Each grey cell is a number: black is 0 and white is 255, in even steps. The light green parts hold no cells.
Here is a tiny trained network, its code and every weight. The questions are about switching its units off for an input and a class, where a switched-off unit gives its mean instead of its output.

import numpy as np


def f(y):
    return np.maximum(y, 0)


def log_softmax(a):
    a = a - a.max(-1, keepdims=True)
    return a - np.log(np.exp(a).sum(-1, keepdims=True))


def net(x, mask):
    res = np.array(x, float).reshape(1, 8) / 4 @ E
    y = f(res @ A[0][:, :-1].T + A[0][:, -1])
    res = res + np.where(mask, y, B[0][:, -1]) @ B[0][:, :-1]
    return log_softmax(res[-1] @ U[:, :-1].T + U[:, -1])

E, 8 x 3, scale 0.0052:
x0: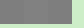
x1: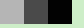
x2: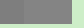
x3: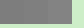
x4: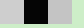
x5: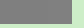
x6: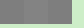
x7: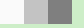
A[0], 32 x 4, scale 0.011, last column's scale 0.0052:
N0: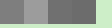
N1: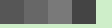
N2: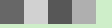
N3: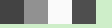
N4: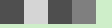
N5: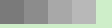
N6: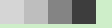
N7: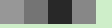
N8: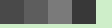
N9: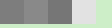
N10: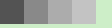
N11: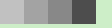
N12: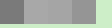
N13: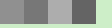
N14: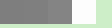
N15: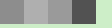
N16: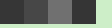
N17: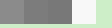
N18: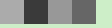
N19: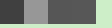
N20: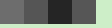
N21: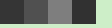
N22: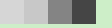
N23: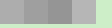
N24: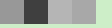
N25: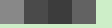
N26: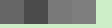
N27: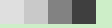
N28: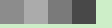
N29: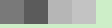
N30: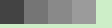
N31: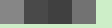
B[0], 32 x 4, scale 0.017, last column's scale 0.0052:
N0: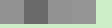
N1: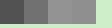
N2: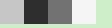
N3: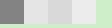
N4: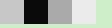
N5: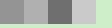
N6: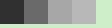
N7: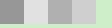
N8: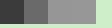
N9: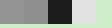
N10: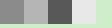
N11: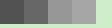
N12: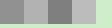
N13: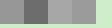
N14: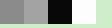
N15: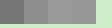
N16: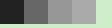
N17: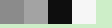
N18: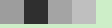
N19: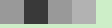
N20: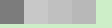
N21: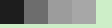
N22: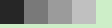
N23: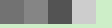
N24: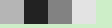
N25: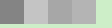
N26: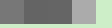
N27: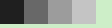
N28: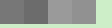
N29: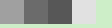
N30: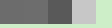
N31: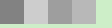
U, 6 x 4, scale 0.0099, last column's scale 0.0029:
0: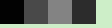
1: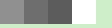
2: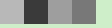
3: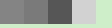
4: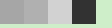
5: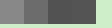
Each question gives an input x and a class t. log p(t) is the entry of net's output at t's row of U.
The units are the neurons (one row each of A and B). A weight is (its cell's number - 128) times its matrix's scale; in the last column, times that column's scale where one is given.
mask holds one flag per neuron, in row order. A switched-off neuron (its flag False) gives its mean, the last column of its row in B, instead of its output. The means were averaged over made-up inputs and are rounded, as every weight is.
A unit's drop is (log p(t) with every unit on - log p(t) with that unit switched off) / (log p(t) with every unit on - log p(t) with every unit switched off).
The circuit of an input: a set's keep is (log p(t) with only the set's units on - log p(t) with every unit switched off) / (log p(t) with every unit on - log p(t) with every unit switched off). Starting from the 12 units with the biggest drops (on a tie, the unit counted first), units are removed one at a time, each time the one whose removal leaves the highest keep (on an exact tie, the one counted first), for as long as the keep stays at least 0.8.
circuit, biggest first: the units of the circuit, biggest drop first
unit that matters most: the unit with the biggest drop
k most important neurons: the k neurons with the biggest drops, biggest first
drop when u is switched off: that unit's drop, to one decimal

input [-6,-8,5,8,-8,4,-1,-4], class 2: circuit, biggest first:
[N4]
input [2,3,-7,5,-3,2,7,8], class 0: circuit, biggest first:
[N27; N22]
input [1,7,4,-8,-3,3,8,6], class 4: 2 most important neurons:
[N7; N20]
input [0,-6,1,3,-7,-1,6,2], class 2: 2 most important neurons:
[N4; N2]
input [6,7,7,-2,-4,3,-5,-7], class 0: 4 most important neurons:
[N16; N21; N3; N8]
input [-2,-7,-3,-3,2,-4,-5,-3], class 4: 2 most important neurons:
[N3; N2]
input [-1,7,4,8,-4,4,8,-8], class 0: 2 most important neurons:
[N16; N21]
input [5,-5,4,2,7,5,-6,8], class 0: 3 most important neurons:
[N27; N22; N6]
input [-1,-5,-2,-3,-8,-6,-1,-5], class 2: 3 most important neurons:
[N4; N2; N19]
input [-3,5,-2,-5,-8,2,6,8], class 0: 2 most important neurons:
[N27; N22]
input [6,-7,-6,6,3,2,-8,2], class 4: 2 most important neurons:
[N3; N2]
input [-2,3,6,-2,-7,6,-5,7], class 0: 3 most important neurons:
[N27; N22; N6]
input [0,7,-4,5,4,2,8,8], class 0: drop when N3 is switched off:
0.0
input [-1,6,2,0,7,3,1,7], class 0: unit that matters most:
N27
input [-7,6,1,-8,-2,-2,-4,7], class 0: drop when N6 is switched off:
0.2
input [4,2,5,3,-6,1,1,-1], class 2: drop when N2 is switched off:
0.2
